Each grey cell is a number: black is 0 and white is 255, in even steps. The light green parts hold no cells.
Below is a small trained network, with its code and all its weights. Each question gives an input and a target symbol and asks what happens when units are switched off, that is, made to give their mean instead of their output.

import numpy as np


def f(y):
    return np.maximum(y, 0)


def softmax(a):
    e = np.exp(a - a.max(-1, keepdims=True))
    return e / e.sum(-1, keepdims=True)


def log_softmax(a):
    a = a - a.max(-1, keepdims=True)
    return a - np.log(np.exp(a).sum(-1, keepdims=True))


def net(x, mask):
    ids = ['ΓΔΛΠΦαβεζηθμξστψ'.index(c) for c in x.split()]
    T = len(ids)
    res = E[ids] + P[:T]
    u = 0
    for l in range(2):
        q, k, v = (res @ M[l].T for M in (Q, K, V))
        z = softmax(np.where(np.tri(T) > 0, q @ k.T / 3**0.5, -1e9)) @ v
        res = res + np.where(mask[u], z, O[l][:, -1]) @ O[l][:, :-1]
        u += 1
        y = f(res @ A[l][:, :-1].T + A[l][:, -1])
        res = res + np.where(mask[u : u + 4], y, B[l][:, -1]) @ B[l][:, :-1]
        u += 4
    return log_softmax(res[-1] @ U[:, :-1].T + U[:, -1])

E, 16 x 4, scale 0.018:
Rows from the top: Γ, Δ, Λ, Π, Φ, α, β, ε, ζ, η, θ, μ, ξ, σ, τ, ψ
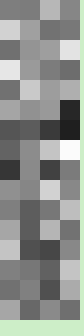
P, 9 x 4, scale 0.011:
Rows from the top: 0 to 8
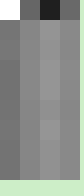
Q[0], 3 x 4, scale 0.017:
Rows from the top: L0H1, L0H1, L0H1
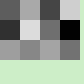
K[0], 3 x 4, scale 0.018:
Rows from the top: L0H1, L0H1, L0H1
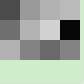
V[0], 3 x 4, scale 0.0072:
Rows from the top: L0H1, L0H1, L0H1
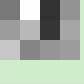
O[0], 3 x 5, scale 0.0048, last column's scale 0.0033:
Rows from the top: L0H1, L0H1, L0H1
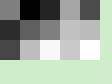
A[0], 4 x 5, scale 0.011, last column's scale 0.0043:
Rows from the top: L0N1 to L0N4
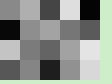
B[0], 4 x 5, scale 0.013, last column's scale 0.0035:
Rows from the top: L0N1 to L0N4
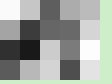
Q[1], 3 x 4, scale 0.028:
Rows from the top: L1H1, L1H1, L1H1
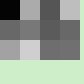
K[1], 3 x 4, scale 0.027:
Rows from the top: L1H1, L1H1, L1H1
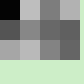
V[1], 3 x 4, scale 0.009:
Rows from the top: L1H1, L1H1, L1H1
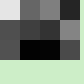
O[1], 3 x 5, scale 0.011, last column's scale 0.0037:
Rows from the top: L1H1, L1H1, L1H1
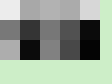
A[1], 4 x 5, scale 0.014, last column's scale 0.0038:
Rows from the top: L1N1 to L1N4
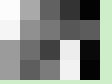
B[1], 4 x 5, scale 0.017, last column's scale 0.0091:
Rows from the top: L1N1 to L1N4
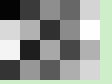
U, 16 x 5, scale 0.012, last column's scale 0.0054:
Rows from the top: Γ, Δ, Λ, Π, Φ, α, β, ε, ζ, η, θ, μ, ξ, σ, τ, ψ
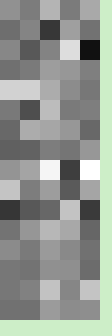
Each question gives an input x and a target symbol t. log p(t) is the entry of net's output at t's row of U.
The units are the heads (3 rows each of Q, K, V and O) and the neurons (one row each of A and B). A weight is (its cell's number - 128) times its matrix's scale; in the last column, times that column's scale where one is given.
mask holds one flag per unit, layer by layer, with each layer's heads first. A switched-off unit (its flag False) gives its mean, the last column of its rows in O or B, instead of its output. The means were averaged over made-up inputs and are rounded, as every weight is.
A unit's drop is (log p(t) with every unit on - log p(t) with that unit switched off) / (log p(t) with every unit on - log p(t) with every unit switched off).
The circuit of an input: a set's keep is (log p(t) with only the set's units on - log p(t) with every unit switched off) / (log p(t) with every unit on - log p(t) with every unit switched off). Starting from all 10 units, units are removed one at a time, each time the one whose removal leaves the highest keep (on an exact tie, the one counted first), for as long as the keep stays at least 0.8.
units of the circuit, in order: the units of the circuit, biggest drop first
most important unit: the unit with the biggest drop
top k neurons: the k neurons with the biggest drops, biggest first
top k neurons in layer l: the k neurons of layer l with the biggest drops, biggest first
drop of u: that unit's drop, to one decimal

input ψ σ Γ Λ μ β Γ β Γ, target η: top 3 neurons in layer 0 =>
[L0N3 L0N2 L0N1]
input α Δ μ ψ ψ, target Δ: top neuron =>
[L1N2]
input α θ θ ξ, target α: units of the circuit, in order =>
[L0N3 L1H1]
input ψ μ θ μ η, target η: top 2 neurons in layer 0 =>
[L0N3 L0N1]
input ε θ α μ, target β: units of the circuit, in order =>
[L1H1 L0N1]
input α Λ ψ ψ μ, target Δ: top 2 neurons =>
[L1N2 L1N1]
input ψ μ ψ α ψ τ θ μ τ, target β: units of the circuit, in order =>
[L0N4 L1H1 L0N1]
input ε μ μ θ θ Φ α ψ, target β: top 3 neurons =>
[L0N3 L0N1 L1N2]
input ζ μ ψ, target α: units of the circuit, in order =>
[L0H1 L1H1 L0N3]
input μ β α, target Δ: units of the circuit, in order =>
[L1N1 L1N2 L1H1]
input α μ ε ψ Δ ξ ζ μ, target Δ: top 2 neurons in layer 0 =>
[L0N3 L0N4]
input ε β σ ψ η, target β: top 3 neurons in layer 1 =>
[L1N2 L1N3 L1N1]
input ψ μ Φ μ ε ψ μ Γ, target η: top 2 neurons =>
[L0N2 L0N3]
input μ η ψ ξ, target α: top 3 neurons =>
[L0N3 L0N1 L1N2]
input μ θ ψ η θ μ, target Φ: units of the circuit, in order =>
[L1H1]
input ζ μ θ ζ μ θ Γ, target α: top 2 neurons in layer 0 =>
[L0N1 L0N2]
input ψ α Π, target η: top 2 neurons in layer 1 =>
[L1N2 L1N4]
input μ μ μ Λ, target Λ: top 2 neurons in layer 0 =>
[L0N1 L0N2]
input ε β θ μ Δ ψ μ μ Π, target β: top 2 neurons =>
[L0N3 L0N1]
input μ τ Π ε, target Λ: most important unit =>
L1N4
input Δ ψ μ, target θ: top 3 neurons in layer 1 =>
[L1N4 L1N2 L1N3]
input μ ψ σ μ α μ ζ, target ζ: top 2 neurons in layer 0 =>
[L0N4 L0N2]
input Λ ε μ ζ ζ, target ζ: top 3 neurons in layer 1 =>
[L1N4 L1N2 L1N1]
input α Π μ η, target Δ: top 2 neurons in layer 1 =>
[L1N2 L1N1]
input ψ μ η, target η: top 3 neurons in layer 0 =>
[L0N3 L0N1 L0N4]
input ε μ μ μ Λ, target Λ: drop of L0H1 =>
0.1
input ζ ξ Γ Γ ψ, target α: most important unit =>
L1H1
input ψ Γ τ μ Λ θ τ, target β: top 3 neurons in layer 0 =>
[L0N4 L0N1 L0N3]
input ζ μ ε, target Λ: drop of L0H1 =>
-0.1
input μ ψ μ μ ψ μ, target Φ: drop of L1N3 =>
0.0
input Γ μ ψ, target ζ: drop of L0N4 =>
-0.2
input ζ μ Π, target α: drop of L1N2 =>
0.2
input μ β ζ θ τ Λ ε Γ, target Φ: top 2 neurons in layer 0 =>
[L0N3 L0N1]
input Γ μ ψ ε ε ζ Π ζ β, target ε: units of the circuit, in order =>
[L1H1]
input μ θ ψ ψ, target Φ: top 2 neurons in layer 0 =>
[L0N2 L0N1]
